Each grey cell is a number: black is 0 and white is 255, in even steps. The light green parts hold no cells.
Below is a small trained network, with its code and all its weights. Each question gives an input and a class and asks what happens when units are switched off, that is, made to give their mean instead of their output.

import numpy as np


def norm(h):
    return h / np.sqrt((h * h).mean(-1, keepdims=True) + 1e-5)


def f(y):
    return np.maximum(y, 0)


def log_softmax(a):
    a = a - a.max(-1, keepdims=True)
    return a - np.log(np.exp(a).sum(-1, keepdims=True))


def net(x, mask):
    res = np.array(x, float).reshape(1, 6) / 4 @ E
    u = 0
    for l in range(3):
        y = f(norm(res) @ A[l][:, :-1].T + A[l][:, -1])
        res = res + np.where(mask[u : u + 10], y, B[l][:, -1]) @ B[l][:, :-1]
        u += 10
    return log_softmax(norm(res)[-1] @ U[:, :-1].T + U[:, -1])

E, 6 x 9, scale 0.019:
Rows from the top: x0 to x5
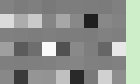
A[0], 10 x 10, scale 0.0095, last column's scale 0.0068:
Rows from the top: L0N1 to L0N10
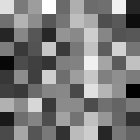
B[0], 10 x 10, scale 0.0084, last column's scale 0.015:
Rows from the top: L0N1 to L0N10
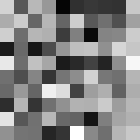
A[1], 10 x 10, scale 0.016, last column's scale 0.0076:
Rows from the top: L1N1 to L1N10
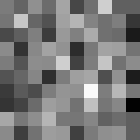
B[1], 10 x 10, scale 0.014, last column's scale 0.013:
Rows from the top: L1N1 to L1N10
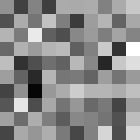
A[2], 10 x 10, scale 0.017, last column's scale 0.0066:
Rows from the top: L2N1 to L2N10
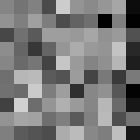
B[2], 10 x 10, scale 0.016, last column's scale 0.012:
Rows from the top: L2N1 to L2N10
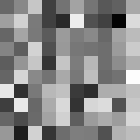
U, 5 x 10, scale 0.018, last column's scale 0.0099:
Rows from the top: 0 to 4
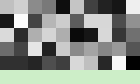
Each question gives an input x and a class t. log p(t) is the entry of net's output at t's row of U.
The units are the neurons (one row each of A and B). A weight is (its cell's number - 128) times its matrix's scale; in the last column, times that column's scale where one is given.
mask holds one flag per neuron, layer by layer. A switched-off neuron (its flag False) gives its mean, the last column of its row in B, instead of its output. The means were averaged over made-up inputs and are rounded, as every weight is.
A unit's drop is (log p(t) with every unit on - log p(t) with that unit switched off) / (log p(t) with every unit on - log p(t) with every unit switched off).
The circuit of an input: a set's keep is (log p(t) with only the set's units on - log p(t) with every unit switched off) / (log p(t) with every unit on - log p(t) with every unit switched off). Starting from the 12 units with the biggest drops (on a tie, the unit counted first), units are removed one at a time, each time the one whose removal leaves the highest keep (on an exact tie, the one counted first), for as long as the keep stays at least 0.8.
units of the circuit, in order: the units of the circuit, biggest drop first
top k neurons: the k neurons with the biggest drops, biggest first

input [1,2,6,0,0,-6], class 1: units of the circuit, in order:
L0N5
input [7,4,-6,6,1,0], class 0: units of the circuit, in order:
L0N1, L2N2
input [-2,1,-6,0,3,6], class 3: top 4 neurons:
L0N5, L1N1, L1N5, L0N1
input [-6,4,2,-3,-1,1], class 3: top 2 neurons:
L0N10, L1N4
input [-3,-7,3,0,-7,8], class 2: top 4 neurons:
L0N5, L0N9, L0N8, L2N7
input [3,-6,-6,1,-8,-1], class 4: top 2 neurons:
L0N4, L0N1
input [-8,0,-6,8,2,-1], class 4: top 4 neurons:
L0N4, L0N5, L0N3, L1N7
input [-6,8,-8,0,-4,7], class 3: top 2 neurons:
L0N5, L1N1
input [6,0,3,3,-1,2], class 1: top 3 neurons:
L0N5, L0N4, L0N3
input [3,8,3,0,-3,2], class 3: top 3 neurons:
L0N5, L0N8, L0N3
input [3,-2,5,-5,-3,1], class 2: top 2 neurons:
L0N10, L1N5
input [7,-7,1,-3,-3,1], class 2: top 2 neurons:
L0N7, L1N5
